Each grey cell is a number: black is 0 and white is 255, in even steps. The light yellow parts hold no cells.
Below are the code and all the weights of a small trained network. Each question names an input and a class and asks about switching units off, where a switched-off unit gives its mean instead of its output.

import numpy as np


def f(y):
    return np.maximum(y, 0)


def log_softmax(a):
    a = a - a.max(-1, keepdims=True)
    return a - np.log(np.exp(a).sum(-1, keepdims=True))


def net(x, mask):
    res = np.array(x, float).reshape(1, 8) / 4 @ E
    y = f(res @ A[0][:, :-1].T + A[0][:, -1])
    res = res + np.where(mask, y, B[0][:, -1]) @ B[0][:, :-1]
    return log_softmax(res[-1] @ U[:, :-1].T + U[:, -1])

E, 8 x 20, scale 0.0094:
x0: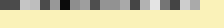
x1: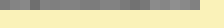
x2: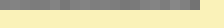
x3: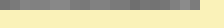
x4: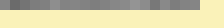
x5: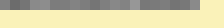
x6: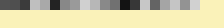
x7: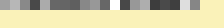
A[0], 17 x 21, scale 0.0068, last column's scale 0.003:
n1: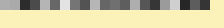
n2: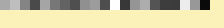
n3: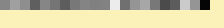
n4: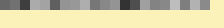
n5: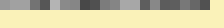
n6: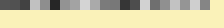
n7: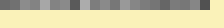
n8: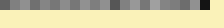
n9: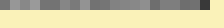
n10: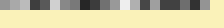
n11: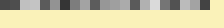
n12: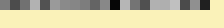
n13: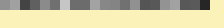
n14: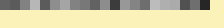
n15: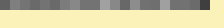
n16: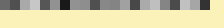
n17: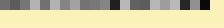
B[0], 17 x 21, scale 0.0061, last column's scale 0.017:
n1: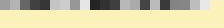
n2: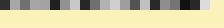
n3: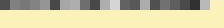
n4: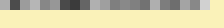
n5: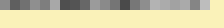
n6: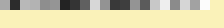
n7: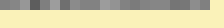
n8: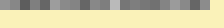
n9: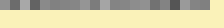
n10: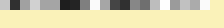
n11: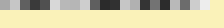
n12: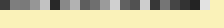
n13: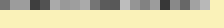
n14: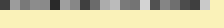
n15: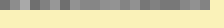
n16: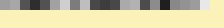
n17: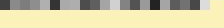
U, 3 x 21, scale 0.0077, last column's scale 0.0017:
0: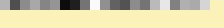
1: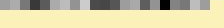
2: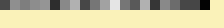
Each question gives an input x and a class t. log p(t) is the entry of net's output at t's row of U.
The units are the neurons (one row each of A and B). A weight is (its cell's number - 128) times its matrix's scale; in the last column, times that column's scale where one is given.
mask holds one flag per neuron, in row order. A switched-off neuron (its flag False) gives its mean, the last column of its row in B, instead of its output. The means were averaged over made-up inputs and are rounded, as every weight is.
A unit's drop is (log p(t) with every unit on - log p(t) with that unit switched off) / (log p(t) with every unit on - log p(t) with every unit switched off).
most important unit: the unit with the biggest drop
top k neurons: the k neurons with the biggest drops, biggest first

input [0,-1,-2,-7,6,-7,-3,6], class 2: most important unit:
n2
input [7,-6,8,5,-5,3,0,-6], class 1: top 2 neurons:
(n11, n16)
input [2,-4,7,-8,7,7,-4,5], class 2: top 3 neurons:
(n2, n6, n3)
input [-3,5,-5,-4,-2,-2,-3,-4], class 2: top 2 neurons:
(n6, n11)
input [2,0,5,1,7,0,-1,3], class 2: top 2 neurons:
(n1, n6)
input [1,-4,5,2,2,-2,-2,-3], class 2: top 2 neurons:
(n6, n4)
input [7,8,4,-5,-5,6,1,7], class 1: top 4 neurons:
(n11, n16, n12, n17)
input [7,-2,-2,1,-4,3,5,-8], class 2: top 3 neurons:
(n12, n17, n14)
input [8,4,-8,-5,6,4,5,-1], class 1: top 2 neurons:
(n11, n16)
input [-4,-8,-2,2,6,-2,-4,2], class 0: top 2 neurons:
(n10, n11)
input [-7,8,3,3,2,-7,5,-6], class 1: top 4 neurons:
(n1, n10, n13, n2)
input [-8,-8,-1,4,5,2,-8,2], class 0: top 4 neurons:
(n10, n11, n5, n16)
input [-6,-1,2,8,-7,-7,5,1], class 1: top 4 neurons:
(n1, n10, n13, n5)
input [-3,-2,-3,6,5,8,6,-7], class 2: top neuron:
(n12)
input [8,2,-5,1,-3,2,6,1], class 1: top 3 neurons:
(n11, n16, n10)
